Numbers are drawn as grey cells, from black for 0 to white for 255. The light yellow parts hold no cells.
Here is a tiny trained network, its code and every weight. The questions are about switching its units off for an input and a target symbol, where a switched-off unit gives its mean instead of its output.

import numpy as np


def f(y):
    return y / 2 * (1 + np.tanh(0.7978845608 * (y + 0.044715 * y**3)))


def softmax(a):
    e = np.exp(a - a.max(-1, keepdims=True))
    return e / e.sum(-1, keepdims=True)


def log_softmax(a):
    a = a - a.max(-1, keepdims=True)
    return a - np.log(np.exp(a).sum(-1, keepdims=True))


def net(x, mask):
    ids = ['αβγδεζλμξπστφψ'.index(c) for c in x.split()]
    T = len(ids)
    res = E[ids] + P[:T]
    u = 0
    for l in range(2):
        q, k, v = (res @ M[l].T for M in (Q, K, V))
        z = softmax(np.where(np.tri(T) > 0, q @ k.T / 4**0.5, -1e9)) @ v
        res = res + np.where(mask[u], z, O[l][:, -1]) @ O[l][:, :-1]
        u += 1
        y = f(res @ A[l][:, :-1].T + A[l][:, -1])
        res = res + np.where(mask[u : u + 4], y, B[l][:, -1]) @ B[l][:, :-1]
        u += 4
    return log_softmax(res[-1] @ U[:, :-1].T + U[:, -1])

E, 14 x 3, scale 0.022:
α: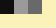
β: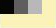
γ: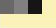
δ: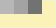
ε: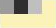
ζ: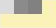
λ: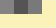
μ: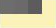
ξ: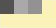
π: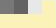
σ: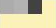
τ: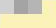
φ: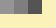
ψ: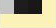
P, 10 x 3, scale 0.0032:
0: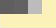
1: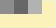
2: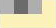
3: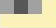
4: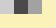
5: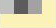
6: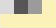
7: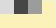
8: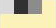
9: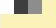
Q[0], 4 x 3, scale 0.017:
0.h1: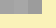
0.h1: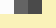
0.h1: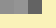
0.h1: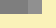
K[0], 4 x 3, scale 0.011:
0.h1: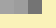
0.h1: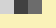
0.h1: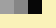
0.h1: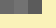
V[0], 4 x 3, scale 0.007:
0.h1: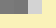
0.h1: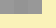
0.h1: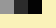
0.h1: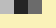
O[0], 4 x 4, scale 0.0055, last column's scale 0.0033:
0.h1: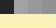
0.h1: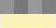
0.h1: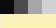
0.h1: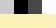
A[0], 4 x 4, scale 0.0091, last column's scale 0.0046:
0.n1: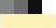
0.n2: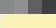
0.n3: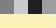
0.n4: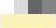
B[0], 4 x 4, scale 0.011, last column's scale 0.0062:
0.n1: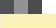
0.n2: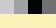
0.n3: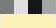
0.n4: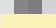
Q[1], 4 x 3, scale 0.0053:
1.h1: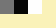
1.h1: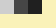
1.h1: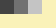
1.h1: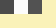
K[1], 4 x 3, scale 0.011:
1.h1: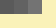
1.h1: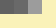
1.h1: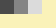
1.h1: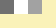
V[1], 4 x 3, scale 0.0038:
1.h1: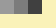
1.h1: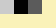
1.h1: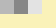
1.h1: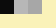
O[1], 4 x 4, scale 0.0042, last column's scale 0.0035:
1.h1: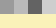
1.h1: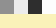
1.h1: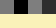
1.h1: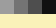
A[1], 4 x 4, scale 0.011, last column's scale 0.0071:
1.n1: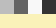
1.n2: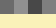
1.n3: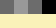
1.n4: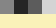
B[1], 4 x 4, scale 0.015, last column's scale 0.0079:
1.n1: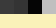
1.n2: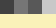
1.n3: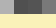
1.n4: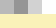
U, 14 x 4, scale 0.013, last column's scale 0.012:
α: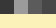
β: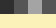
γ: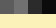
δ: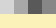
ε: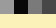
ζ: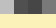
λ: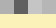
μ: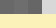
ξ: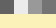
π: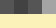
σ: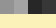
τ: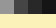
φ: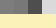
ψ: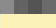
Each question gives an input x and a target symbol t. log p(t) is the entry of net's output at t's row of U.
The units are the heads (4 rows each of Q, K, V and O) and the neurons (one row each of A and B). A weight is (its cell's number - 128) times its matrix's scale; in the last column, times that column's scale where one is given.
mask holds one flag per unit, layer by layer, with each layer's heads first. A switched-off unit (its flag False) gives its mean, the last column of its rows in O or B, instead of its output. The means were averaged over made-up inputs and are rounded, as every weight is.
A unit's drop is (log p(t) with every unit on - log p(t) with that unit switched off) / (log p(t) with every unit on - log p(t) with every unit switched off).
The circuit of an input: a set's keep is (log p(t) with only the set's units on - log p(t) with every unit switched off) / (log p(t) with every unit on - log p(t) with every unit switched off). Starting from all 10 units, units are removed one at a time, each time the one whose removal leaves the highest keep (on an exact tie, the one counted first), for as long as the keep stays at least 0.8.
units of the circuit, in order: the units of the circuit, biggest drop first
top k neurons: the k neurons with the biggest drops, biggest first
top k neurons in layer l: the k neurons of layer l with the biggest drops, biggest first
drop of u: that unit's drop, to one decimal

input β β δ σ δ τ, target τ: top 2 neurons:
[1.n1, 0.n4]
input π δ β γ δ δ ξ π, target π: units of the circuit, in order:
[1.n1, 0.n1]
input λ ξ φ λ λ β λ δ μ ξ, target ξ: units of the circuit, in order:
[0.h1]
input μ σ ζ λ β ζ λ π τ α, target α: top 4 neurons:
[1.n2, 1.n4, 0.n3, 0.n4]
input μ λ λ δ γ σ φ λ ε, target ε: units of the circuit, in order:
[1.n1, 0.n1, 1.n4, 0.h1]
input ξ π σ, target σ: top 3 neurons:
[0.n3, 1.n2, 1.n4]
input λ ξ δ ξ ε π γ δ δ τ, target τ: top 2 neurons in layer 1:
[1.n1, 1.n4]
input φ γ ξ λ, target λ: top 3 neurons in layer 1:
[1.n1, 1.n4, 1.n2]
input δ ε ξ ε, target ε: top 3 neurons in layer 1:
[1.n1, 1.n4, 1.n2]
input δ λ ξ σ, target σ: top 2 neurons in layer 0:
[0.n3, 0.n4]
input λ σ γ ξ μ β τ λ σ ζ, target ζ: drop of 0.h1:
0.1
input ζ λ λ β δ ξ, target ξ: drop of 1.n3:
0.0
